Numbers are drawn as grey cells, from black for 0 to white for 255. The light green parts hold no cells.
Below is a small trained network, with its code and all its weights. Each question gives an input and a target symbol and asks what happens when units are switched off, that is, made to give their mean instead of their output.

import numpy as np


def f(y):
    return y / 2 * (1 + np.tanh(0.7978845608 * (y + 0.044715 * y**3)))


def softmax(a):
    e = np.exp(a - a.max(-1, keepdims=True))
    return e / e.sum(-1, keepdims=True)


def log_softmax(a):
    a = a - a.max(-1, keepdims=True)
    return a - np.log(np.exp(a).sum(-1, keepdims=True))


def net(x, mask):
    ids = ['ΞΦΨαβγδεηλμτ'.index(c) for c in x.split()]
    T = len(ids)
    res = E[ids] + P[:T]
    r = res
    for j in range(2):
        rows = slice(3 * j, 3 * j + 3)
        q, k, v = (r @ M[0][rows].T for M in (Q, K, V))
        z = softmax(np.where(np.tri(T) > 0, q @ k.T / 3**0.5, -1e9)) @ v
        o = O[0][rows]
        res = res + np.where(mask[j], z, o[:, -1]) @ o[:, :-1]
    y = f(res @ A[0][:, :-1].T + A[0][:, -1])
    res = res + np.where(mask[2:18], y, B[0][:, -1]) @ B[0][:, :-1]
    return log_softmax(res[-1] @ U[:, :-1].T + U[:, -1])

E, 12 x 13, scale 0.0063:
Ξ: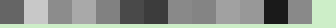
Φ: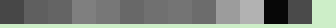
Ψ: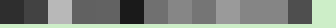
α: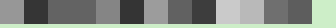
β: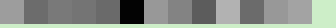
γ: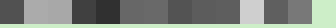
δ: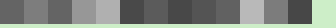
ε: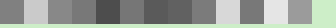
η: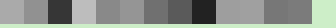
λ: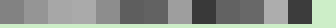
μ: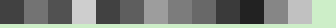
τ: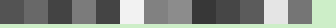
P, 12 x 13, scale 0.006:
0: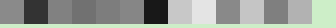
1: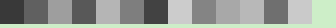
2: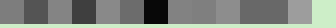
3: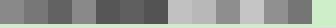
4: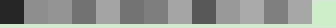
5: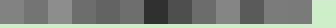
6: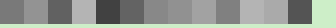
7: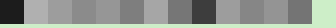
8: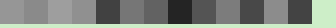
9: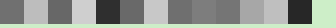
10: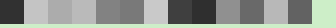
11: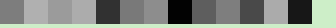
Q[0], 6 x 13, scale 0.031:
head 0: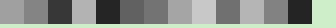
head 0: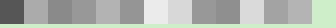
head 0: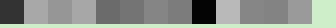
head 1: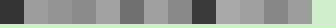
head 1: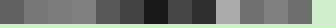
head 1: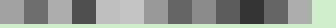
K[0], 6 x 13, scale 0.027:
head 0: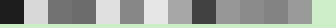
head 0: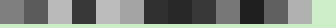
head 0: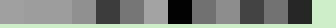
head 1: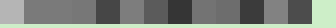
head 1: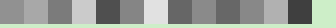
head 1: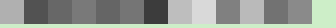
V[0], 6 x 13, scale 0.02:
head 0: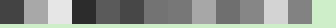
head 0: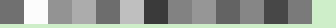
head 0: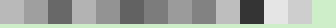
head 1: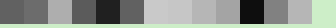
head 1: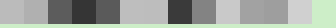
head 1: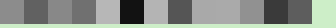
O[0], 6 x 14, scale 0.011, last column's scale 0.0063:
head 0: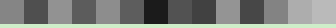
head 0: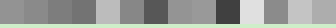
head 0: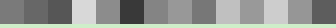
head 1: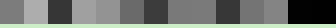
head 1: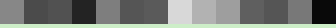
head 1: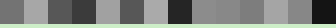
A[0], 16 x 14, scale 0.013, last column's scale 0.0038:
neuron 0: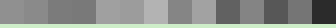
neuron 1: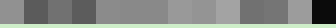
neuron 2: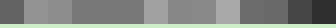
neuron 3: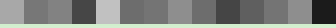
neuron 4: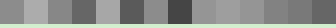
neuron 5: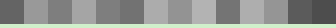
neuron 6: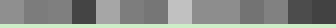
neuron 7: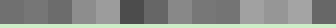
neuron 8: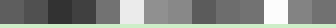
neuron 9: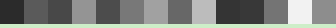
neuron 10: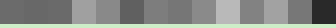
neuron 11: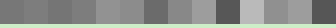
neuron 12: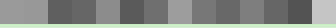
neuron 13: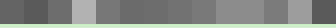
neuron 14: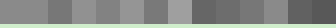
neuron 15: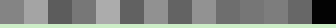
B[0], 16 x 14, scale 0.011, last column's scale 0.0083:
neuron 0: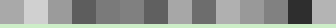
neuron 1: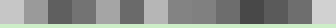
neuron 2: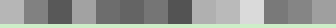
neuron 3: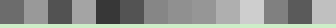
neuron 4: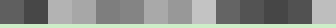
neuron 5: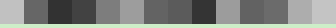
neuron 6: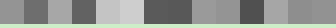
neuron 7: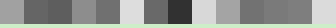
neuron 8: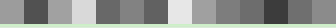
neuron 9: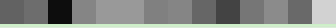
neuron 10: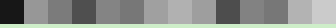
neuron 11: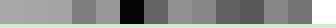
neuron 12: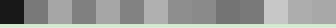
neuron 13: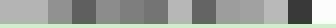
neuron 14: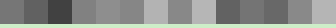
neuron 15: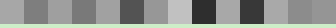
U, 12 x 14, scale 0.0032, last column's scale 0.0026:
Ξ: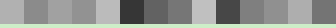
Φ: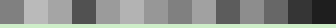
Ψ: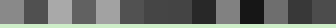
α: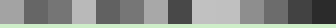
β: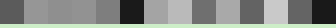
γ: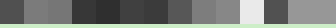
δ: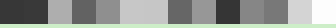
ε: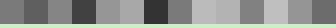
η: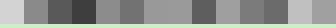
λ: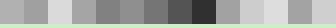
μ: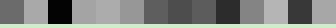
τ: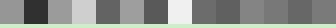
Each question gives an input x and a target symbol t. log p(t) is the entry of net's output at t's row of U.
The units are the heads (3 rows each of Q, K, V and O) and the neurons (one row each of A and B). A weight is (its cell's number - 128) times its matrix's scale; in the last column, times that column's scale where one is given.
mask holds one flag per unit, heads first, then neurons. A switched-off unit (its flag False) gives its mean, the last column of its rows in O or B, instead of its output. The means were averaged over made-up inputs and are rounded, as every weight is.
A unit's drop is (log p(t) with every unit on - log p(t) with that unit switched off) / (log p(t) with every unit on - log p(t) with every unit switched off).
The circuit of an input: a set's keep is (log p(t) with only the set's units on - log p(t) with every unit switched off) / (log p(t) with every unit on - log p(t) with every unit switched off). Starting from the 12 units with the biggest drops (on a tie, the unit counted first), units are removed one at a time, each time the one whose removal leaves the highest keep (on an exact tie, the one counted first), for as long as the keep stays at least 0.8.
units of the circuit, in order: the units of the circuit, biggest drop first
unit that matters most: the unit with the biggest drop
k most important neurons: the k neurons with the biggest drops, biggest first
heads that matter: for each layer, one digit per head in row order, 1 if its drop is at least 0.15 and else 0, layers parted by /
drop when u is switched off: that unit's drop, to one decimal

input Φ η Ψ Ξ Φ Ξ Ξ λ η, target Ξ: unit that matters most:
head 0
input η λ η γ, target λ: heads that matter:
01
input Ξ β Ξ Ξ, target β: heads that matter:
11
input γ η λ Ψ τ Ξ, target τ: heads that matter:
01
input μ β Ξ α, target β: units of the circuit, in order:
head 0; neuron 10
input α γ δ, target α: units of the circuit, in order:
head 0; neuron 2
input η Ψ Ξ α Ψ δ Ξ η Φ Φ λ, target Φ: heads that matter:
10
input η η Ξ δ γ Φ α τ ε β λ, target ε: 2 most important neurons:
neuron 7; neuron 10
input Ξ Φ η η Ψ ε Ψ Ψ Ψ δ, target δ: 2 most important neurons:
neuron 11; neuron 4
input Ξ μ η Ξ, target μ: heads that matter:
01
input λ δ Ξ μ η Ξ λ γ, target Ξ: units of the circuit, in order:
head 0; neuron 11
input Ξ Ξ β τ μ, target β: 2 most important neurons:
neuron 13; neuron 10
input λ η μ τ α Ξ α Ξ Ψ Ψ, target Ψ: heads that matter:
01
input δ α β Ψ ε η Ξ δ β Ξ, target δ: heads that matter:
01
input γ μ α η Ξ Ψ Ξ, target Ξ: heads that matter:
10
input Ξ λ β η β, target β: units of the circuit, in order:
head 0
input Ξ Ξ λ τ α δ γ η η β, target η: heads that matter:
11
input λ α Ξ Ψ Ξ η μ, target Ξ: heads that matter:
10
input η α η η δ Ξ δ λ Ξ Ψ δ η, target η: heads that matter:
01
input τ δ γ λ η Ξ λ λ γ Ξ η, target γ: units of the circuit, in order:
head 0; neuron 3
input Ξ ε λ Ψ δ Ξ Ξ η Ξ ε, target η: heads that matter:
11
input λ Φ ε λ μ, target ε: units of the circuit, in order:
head 0; neuron 7
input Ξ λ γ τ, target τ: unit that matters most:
neuron 8
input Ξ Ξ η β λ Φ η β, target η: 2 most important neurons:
neuron 1; neuron 4
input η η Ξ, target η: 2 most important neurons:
neuron 5; neuron 1
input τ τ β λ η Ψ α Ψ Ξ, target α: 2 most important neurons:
neuron 2; neuron 4
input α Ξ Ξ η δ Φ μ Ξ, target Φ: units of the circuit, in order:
head 0
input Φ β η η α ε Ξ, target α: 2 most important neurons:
neuron 2; neuron 10
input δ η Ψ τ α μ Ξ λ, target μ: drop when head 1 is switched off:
1.2
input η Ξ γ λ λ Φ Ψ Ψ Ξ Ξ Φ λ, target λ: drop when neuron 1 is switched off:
0.2
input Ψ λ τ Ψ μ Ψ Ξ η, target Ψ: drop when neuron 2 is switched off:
0.1
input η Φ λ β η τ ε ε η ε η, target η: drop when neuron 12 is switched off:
0.0
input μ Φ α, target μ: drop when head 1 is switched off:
1.2
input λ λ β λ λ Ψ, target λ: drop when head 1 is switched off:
0.4
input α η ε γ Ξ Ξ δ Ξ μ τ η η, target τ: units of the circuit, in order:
head 1
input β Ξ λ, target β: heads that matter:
10
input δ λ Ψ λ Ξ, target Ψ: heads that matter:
10
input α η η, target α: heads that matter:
10
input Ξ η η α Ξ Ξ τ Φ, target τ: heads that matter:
01
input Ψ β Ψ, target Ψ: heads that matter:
10
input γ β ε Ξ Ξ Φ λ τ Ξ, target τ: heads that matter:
01
